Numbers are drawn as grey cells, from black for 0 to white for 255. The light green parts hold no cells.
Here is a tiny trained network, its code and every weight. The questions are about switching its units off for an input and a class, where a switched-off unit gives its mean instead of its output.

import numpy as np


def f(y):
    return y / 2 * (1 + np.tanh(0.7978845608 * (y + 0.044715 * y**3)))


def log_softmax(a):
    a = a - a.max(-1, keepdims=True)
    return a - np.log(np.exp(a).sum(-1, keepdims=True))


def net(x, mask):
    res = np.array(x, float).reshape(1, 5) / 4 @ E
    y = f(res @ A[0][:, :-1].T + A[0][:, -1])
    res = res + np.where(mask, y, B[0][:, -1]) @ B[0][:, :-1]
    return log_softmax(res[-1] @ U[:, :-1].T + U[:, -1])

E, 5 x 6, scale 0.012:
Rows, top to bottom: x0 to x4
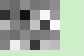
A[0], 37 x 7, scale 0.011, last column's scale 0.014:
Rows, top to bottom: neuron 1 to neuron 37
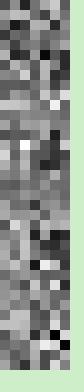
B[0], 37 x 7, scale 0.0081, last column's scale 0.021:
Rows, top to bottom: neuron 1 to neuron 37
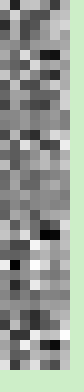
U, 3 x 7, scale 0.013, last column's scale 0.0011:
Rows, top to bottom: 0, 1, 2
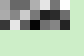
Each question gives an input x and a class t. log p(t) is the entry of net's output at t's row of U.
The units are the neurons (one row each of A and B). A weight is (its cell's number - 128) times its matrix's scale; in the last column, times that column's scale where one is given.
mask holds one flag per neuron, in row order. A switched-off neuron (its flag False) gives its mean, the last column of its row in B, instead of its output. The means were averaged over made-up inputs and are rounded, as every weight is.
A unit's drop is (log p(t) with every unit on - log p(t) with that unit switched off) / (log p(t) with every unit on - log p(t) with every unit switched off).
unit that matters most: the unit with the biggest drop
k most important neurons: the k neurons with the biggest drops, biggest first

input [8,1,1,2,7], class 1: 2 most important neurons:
[neuron 27; neuron 23]
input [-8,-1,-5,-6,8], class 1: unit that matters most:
neuron 24
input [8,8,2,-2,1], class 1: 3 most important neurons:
[neuron 35; neuron 34; neuron 25]
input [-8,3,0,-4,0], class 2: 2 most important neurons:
[neuron 27; neuron 34]
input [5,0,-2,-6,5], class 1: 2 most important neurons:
[neuron 23; neuron 25]
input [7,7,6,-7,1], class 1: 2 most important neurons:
[neuron 35; neuron 34]
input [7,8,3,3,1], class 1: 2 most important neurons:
[neuron 35; neuron 34]
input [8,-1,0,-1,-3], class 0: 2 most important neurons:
[neuron 24; neuron 23]
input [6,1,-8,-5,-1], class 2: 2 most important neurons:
[neuron 14; neuron 27]
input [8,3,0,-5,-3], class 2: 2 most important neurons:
[neuron 34; neuron 27]
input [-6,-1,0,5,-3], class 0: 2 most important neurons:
[neuron 24; neuron 23]
